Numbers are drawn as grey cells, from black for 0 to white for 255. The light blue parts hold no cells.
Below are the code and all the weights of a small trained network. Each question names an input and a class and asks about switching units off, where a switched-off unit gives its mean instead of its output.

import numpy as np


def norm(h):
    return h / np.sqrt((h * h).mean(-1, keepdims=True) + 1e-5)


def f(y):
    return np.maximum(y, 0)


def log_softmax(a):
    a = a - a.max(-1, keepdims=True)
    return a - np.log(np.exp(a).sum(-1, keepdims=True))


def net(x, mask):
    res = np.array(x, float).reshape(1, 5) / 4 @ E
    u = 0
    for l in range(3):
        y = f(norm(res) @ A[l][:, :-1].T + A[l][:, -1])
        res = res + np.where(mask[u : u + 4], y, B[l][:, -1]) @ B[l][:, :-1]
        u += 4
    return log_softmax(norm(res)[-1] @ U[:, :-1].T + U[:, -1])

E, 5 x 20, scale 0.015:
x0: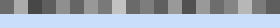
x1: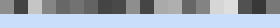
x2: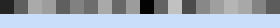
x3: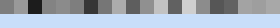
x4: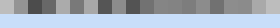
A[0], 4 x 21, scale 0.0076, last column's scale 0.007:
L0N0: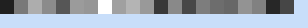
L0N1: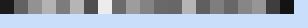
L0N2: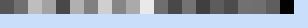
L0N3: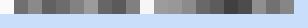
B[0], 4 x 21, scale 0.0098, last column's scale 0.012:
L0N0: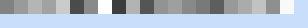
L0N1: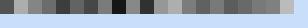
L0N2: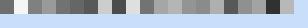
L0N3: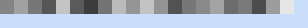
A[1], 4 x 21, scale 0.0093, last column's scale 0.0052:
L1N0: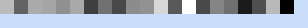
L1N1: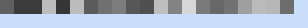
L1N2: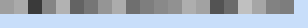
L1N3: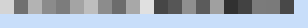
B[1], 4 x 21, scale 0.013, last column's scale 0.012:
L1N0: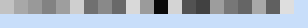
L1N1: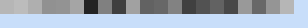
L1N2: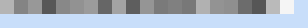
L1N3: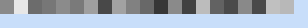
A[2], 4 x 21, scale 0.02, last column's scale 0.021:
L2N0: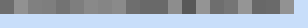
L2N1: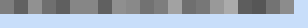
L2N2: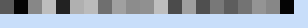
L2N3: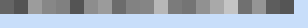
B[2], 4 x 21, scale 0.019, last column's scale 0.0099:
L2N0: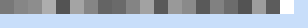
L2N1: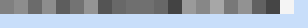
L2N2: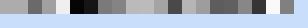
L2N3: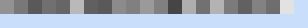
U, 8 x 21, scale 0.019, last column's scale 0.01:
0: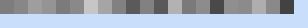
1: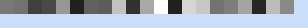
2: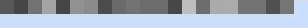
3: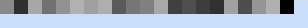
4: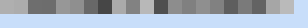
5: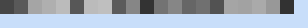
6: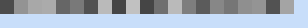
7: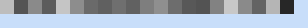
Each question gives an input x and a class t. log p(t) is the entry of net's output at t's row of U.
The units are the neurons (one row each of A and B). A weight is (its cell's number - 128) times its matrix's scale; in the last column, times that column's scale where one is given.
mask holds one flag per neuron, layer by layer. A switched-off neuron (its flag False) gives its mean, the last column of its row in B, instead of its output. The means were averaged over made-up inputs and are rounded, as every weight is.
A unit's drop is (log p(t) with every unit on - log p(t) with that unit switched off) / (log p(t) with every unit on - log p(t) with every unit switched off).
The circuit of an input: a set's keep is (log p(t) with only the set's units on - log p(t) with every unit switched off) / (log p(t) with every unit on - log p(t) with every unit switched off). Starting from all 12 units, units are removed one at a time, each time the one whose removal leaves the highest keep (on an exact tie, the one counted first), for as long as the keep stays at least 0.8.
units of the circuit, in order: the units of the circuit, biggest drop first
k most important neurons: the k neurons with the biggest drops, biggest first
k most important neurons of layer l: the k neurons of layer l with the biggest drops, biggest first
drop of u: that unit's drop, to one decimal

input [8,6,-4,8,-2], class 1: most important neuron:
L1N0
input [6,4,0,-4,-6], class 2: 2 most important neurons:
L2N3, L1N0
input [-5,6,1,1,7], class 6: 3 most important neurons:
L1N0, L1N2, L0N3
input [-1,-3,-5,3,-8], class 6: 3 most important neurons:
L0N2, L0N1, L2N3
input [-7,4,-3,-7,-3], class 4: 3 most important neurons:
L1N3, L0N0, L0N1
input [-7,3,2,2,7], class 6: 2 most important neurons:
L1N2, L1N0
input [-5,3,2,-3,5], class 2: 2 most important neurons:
L2N1, L0N3
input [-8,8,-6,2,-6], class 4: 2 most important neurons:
L0N0, L1N3
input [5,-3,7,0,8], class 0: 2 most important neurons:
L0N3, L2N3
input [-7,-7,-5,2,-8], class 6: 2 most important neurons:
L0N2, L0N1
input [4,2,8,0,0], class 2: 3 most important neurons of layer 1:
L1N0, L1N1, L1N3
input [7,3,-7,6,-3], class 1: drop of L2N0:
0.1
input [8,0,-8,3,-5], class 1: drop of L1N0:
0.3
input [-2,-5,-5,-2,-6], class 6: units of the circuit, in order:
L0N2
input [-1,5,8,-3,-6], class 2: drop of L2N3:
0.4
